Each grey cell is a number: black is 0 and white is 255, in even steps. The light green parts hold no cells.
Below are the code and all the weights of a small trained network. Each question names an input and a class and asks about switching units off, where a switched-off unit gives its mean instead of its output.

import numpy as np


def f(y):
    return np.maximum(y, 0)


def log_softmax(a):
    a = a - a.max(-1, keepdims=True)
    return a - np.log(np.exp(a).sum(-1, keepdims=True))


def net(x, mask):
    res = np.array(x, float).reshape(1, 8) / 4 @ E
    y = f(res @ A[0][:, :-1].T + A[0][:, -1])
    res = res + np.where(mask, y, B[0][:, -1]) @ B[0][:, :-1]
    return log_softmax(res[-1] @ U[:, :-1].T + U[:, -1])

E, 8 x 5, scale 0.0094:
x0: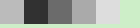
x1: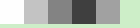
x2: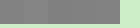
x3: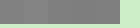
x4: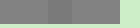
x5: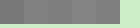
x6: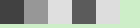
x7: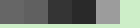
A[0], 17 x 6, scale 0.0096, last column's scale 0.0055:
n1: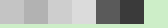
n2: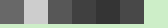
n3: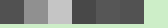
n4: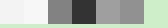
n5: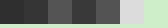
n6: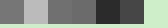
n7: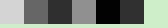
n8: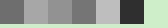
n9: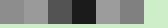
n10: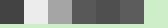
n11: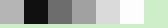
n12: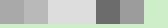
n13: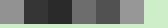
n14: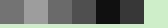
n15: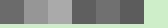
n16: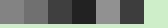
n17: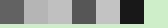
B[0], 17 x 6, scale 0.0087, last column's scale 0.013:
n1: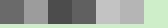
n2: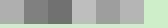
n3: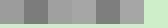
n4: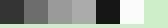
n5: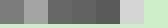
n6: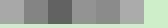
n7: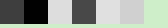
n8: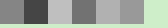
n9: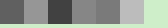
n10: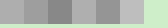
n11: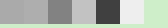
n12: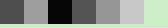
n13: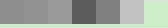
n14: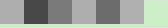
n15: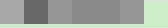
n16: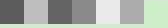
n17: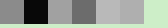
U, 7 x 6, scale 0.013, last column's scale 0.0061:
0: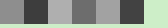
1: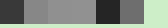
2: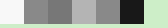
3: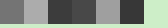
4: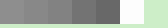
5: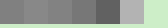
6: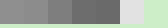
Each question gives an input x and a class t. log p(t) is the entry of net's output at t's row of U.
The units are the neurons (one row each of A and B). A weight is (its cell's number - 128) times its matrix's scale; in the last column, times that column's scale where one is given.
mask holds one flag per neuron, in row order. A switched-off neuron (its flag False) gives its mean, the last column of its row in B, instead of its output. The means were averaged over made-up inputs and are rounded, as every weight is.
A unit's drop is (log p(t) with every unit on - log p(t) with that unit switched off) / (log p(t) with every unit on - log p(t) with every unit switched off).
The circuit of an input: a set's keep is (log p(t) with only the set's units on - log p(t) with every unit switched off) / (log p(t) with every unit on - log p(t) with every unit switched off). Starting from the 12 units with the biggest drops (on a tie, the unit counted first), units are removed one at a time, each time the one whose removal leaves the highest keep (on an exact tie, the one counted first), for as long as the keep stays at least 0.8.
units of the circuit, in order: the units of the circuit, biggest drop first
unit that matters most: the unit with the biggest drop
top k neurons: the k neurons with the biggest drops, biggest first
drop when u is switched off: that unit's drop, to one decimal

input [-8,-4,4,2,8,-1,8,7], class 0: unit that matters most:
n17
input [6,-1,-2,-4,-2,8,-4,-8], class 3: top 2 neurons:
(n12 n1)
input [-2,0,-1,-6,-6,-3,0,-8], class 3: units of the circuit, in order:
(n12 n1)
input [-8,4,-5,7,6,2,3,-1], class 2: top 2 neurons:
(n10 n2)
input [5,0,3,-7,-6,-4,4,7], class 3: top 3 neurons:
(n4 n16 n9)
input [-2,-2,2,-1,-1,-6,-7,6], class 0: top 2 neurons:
(n7 n12)
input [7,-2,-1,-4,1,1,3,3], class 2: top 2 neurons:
(n11 n4)
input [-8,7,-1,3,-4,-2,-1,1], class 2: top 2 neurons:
(n2 n10)
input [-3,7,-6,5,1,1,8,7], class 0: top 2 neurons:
(n17 n8)
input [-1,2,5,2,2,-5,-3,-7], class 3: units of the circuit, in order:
(n12 n1)
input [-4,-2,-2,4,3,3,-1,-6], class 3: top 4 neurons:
(n12 n4 n1 n11)
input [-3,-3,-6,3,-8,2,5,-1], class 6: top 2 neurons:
(n7 n4)
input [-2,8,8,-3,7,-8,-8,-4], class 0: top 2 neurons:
(n7 n11)
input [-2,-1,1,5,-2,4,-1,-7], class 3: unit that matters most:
n12
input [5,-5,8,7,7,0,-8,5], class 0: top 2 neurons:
(n7 n4)
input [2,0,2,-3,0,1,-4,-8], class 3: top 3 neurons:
(n12 n1 n4)
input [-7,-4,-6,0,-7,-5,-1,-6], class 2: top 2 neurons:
(n4 n10)
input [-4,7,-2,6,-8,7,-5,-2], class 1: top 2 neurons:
(n4 n17)
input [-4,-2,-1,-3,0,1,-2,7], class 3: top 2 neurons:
(n4 n16)
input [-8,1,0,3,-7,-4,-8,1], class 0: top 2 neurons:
(n7 n11)
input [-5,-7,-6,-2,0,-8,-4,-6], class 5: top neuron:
(n4)
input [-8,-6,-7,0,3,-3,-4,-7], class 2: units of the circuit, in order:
(n4 n10 n6)
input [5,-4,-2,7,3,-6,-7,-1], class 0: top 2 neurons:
(n7 n4)
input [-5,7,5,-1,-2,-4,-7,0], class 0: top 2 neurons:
(n7 n11)
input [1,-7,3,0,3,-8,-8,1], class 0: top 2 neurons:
(n7 n4)
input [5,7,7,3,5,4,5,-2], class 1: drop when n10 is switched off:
0.0
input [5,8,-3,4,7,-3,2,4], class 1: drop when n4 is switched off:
0.8
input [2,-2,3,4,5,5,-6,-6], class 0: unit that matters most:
n7
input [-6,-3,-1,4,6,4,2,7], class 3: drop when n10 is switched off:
-0.1
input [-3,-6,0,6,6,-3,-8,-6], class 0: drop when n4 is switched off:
0.1
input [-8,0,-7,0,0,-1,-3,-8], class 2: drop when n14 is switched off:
0.2
